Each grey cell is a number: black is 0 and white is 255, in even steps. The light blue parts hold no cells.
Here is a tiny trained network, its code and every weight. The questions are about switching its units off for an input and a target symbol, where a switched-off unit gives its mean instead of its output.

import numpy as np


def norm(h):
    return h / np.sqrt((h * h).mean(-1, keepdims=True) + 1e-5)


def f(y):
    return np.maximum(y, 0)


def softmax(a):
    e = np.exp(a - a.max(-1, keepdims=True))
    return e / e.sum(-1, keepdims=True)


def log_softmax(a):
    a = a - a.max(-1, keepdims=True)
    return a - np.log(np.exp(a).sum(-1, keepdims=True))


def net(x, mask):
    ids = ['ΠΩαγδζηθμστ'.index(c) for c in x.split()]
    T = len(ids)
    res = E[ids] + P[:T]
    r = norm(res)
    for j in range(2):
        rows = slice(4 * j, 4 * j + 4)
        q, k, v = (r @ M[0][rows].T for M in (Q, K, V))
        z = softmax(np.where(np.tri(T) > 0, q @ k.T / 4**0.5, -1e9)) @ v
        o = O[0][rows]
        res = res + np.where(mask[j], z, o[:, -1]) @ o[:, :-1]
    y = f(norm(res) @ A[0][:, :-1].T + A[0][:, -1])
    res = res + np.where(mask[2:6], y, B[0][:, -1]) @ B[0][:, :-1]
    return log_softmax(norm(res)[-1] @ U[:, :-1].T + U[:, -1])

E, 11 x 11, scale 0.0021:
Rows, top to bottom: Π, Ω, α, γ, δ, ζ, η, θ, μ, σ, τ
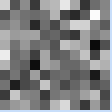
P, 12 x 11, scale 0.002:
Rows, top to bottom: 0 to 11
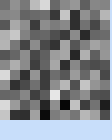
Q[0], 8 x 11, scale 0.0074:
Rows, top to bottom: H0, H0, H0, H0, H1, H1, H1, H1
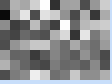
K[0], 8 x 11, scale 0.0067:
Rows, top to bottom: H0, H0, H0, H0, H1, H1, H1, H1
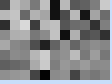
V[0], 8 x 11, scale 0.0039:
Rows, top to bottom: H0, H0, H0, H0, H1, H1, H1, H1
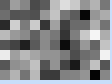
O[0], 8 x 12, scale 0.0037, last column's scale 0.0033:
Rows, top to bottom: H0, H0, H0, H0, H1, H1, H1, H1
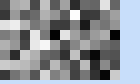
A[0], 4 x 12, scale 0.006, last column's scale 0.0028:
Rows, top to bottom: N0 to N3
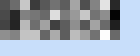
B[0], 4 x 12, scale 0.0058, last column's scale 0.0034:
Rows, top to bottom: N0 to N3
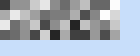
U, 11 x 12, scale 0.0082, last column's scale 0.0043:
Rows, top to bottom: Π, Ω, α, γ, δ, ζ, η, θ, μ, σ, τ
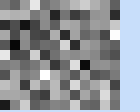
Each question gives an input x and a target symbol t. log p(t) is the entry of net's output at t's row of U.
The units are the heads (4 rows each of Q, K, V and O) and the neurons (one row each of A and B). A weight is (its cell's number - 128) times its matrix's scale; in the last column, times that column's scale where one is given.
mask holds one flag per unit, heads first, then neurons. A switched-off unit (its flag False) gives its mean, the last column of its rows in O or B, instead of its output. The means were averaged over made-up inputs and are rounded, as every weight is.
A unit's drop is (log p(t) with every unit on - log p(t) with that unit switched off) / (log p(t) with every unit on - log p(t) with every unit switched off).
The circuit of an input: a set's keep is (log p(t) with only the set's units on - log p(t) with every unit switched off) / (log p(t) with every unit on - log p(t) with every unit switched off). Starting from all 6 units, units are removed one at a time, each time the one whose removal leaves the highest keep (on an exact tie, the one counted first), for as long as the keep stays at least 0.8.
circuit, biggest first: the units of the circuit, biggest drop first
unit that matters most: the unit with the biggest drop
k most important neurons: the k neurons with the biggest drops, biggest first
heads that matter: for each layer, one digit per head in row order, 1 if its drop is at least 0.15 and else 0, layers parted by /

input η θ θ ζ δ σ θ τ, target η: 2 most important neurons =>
(N2; N3)
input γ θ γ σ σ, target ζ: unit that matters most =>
H0
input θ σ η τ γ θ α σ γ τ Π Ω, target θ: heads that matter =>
00
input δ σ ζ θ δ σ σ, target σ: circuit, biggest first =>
(H0; N1)
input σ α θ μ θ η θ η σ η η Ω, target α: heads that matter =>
10
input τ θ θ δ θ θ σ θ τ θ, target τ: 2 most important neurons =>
(N0; N2)
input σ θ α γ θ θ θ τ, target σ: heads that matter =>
01
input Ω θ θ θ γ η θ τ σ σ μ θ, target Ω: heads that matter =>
00
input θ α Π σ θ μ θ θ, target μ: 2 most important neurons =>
(N1; N0)
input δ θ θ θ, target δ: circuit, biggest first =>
(H1; N2)
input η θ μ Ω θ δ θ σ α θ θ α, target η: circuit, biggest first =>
(H1; N3)
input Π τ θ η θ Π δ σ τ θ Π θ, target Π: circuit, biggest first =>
(H1; N0; N2)
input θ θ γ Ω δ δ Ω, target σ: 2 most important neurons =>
(N1; N0)
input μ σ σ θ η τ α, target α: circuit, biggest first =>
(H0)
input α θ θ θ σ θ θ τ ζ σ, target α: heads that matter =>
01
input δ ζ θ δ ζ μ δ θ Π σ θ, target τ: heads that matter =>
10
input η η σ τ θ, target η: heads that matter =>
01
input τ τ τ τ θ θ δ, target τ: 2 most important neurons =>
(N0; N2)
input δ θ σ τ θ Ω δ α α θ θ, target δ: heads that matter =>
00
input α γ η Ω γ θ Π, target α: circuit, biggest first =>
(H1)
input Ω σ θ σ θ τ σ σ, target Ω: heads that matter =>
01
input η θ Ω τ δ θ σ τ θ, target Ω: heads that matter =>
10
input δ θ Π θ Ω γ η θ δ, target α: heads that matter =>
10
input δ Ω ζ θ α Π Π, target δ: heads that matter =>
00
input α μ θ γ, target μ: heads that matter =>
10
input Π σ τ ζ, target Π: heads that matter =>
01
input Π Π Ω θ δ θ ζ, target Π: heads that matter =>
01
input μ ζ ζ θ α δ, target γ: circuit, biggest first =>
(H0)
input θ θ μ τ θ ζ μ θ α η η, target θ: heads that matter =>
01
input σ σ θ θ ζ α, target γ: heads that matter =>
10
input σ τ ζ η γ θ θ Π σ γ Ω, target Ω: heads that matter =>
10
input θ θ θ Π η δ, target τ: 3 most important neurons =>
(N1; N0; N2)
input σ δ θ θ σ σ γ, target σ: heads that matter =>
01
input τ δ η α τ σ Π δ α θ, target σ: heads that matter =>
10
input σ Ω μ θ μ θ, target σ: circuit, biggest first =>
(H1)
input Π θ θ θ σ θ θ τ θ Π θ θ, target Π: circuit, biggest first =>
(H1; N2; N0)
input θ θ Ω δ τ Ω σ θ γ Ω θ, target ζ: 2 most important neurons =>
(N0; N3)
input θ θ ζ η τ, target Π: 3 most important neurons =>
(N1; N3; N0)
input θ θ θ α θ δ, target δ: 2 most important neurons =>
(N0; N1)
